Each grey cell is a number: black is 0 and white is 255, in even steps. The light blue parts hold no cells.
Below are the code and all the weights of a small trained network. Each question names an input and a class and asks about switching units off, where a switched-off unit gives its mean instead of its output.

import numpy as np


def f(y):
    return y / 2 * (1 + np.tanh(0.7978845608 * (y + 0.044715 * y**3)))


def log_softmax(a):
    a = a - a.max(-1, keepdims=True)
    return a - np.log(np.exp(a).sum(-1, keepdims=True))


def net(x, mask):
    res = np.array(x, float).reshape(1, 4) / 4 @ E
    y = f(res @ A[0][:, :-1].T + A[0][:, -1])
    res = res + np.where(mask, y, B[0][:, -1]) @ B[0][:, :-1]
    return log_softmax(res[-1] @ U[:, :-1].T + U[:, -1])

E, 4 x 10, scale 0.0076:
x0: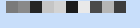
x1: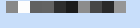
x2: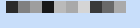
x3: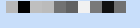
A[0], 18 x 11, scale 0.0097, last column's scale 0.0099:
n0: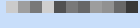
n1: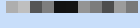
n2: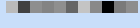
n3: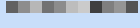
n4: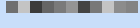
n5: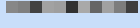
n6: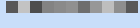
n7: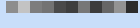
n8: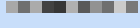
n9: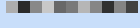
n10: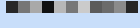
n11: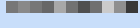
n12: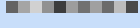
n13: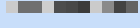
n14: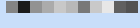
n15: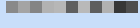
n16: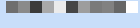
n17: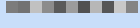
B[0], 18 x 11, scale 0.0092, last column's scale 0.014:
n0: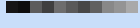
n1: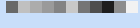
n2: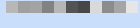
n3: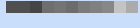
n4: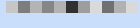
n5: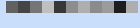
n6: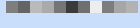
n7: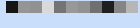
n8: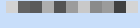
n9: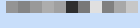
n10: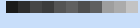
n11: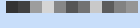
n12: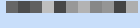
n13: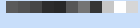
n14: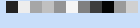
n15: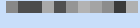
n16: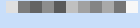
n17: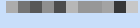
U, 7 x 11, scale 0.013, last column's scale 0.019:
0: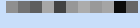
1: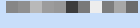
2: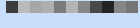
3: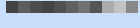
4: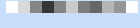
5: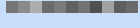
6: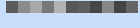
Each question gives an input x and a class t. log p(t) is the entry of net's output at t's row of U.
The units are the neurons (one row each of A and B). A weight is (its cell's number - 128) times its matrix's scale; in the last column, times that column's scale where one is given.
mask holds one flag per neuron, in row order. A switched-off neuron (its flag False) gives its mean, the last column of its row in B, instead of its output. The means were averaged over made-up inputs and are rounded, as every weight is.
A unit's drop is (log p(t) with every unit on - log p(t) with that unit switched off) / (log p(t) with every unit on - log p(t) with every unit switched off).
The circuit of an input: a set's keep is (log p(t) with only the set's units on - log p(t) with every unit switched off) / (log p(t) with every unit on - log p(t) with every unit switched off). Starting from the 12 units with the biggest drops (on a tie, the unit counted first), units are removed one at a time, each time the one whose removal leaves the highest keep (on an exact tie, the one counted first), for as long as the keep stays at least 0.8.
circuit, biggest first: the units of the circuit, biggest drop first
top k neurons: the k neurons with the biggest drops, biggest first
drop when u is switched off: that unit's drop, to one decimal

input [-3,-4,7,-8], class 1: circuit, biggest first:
(n4)
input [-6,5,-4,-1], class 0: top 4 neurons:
(n8; n14; n17; n12)
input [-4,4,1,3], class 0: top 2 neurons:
(n14; n8)
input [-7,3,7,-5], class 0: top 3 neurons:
(n8; n13; n12)
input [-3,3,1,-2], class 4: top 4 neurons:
(n14; n5; n15; n11)
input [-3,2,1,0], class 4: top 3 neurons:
(n5; n15; n7)
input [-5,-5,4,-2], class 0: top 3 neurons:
(n1; n8; n17)
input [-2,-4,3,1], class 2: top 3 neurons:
(n16; n14; n13)
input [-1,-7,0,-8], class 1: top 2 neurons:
(n4; n6)
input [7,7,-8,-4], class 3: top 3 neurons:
(n13; n0; n14)
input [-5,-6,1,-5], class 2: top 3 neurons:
(n14; n16; n2)
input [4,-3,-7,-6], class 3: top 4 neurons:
(n13; n0; n2; n9)
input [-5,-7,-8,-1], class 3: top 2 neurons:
(n13; n1)
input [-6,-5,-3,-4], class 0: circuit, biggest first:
(n8)
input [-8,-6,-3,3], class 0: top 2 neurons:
(n17; n8)
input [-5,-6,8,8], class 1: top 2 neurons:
(n2; n9)
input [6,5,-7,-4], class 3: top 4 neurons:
(n13; n0; n8; n17)
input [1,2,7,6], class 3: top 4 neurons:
(n10; n4; n3; n6)
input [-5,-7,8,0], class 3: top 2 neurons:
(n10; n1)
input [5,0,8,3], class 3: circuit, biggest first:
(n10)
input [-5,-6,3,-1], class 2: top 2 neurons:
(n14; n16)
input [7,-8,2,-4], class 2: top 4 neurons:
(n14; n8; n17; n12)
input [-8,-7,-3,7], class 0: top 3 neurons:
(n17; n8; n1)
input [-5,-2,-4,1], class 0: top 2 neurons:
(n17; n8)
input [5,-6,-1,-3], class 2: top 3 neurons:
(n14; n8; n17)
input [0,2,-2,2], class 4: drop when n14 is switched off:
0.2
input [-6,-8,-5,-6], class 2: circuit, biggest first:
(n14)
